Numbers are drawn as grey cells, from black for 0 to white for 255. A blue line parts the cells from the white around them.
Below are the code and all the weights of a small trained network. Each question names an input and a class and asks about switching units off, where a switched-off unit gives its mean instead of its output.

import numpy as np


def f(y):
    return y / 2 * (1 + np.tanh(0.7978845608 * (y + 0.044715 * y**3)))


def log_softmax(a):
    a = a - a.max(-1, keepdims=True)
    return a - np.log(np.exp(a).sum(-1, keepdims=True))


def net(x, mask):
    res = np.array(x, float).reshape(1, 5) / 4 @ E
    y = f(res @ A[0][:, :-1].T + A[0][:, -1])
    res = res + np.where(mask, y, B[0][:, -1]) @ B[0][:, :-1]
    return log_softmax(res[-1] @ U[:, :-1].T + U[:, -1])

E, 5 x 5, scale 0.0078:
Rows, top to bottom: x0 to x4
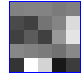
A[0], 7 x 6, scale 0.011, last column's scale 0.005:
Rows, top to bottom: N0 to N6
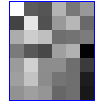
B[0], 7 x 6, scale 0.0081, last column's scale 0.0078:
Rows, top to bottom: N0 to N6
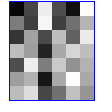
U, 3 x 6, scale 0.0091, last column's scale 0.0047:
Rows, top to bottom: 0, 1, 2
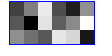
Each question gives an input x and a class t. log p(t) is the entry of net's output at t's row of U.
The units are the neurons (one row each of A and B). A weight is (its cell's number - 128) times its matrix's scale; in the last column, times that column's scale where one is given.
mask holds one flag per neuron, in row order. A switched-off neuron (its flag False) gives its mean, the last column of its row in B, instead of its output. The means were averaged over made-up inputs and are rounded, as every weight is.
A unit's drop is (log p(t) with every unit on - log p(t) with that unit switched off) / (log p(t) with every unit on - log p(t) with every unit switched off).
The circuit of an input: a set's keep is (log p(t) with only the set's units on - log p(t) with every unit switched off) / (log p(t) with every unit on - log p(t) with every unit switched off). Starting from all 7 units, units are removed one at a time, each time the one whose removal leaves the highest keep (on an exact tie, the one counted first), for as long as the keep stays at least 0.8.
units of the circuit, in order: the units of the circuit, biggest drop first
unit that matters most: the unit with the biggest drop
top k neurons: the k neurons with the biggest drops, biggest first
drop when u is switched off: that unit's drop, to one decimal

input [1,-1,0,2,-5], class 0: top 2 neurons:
[N0; N5]
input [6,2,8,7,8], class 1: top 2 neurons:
[N1; N0]
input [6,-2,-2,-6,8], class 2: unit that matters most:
N5
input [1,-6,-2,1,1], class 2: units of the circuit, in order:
[N0; N5]
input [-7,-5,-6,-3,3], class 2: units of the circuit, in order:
[N5; N0]
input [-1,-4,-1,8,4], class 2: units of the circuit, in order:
[N0; N5]
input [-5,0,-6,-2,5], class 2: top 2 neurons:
[N0; N5]
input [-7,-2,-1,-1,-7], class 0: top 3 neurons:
[N0; N5; N1]
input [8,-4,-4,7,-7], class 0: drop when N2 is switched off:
-0.1
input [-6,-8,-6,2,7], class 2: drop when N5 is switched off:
0.2
